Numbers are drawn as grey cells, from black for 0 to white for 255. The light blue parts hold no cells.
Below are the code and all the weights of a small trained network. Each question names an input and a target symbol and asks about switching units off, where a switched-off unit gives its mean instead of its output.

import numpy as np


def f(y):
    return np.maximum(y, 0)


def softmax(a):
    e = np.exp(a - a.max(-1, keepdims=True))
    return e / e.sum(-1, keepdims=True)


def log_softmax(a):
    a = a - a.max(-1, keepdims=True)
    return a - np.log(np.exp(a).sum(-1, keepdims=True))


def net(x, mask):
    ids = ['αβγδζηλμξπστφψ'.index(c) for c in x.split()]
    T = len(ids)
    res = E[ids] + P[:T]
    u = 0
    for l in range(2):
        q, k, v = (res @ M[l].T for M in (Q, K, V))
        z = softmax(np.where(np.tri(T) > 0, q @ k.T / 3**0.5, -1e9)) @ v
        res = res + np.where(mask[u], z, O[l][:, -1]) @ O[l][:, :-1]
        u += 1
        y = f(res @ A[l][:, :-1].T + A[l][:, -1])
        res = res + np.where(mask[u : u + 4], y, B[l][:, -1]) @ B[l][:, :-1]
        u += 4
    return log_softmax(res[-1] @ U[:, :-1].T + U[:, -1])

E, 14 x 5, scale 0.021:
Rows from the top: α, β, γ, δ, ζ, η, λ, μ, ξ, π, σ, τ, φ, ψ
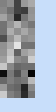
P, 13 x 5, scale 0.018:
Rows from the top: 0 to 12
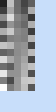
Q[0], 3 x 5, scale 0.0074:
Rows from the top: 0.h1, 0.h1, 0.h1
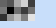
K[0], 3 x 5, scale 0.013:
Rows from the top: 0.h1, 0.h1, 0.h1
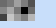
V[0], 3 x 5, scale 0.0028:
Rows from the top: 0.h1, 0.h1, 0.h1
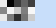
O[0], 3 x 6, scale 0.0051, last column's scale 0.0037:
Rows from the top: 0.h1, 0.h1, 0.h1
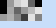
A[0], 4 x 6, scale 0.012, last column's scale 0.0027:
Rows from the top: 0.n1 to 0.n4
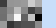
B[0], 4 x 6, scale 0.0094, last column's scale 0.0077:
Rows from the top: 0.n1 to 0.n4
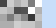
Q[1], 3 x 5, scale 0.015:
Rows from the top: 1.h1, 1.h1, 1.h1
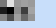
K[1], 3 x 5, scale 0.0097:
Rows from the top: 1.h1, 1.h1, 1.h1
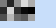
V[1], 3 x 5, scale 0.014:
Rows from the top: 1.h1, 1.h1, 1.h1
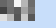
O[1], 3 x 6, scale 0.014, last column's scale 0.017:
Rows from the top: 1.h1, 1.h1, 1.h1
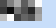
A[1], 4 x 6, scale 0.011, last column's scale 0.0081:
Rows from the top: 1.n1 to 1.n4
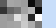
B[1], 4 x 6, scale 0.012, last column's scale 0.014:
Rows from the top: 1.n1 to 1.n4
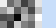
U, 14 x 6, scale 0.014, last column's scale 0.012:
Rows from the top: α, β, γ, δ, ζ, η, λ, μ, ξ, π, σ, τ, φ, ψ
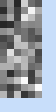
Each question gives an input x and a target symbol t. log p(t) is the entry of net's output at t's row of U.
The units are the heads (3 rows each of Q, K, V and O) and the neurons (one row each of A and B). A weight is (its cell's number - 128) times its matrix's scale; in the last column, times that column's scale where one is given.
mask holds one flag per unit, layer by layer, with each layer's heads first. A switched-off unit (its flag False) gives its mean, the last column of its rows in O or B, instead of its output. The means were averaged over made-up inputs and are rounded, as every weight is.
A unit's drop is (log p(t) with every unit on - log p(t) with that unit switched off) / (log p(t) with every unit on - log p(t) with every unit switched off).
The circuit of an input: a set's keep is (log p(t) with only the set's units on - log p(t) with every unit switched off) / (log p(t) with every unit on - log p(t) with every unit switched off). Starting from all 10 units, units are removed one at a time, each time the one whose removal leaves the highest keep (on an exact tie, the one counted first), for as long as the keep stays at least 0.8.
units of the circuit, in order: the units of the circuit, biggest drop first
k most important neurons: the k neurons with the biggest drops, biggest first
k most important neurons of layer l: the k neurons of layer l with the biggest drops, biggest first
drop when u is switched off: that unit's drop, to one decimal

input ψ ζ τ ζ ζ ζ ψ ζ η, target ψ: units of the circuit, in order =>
[1.n1]
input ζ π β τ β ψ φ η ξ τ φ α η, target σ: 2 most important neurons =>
[1.n3; 0.n1]
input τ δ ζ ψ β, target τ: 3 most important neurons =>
[1.n4; 0.n4; 1.n1]
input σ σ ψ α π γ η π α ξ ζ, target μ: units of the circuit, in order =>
[1.h1; 0.n3]
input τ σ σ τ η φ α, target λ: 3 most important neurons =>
[0.n4; 1.n4; 1.n2]
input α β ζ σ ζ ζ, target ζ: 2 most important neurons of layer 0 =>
[0.n1; 0.n2]
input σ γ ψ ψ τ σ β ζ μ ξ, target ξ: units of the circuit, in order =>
[1.h1; 1.n4]
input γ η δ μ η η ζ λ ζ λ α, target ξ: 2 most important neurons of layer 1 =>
[1.n4; 1.n1]
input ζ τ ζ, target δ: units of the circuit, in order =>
[1.h1; 0.n1]
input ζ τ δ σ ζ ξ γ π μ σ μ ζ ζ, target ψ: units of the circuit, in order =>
[1.h1; 0.n1]
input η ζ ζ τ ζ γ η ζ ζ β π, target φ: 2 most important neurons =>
[0.n4; 1.n3]
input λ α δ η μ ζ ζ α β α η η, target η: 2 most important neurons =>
[0.n1; 1.n1]
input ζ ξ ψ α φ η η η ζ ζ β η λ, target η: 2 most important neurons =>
[0.n1; 0.n2]
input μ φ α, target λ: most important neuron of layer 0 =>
[0.n4]
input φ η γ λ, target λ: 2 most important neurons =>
[1.n4; 1.n3]
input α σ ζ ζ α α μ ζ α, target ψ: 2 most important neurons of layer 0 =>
[0.n1; 0.n2]
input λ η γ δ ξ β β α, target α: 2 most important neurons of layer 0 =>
[0.n3; 0.n4]
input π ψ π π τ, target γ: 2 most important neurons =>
[1.n1; 0.n2]
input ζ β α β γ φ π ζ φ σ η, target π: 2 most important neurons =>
[1.n4; 0.n2]
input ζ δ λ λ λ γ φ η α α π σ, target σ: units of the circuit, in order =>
[1.n1]
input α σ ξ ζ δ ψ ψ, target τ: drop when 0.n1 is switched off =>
0.0
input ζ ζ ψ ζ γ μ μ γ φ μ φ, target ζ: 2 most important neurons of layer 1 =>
[1.n4; 1.n3]
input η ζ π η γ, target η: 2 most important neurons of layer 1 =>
[1.n3; 1.n1]
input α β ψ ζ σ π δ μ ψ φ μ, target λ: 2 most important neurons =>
[0.n4; 1.n4]
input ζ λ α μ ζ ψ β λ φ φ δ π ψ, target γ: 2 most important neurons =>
[1.n3; 1.n1]
